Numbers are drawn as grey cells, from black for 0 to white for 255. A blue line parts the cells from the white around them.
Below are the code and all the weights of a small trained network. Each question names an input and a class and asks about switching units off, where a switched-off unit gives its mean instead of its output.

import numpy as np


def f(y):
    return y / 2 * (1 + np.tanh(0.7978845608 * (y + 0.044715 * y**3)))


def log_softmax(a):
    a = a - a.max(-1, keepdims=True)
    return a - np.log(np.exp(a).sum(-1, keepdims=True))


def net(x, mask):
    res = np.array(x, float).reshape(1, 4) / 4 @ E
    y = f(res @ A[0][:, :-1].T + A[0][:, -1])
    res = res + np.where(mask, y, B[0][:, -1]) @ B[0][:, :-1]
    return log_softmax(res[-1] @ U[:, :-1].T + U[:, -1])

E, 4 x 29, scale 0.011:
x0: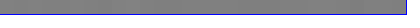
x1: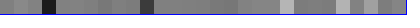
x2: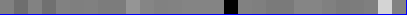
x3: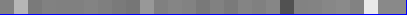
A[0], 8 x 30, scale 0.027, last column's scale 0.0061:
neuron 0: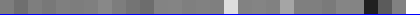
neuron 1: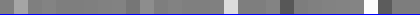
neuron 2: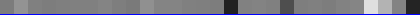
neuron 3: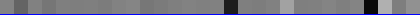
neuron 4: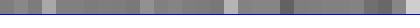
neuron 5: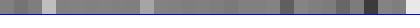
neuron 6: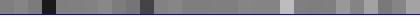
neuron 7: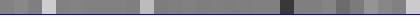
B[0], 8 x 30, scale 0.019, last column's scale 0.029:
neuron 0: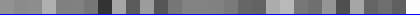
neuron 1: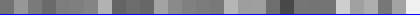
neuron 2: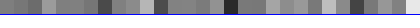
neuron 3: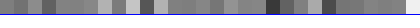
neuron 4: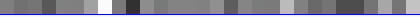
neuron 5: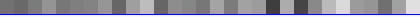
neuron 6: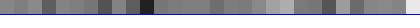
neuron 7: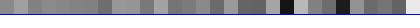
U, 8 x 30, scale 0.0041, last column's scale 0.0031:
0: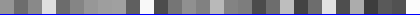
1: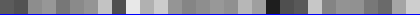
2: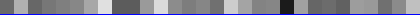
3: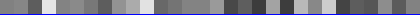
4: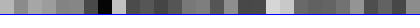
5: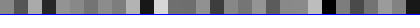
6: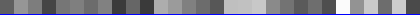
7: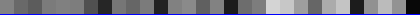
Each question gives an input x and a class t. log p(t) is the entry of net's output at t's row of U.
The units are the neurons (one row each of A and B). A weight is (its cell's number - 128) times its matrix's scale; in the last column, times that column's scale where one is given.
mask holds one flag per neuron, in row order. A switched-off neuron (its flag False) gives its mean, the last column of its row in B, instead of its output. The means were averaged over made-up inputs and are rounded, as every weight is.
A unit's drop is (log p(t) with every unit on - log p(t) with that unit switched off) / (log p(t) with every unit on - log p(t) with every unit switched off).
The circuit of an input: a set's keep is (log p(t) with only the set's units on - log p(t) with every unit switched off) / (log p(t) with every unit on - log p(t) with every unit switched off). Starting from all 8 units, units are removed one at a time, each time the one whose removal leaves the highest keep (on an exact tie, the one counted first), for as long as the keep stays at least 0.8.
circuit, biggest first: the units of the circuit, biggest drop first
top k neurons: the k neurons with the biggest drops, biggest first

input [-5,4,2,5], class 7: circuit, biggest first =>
(neuron 2)
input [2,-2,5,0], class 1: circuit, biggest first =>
(neuron 3; neuron 6)
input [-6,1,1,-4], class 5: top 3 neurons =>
(neuron 3; neuron 2; neuron 5)
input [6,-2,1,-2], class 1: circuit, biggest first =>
(neuron 0; neuron 6)
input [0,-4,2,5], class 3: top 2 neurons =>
(neuron 2; neuron 7)
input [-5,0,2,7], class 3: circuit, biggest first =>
(neuron 2; neuron 6)
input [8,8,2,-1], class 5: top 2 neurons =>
(neuron 0; neuron 1)
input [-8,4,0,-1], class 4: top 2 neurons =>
(neuron 1; neuron 3)
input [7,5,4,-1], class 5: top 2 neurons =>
(neuron 3; neuron 0)
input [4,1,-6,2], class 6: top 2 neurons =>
(neuron 1; neuron 7)
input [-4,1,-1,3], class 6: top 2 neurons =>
(neuron 7; neuron 0)
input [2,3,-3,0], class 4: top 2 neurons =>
(neuron 3; neuron 5)
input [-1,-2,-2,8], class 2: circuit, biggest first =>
(neuron 1; neuron 7)
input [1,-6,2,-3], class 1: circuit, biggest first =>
(neuron 5)
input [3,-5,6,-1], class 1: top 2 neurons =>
(neuron 3; neuron 0)
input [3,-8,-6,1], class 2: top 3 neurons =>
(neuron 1; neuron 7; neuron 2)
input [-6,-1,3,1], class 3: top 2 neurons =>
(neuron 1; neuron 6)
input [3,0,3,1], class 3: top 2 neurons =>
(neuron 6; neuron 1)
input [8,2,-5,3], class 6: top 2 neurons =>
(neuron 1; neuron 7)
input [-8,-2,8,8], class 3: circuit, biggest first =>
(neuron 7)
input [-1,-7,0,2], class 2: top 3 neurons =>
(neuron 7; neuron 0; neuron 2)
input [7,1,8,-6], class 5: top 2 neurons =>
(neuron 3; neuron 1)
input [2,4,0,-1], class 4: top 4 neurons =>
(neuron 1; neuron 3; neuron 2; neuron 5)
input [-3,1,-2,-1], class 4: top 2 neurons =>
(neuron 5; neuron 2)
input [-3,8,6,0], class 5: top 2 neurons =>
(neuron 3; neuron 0)
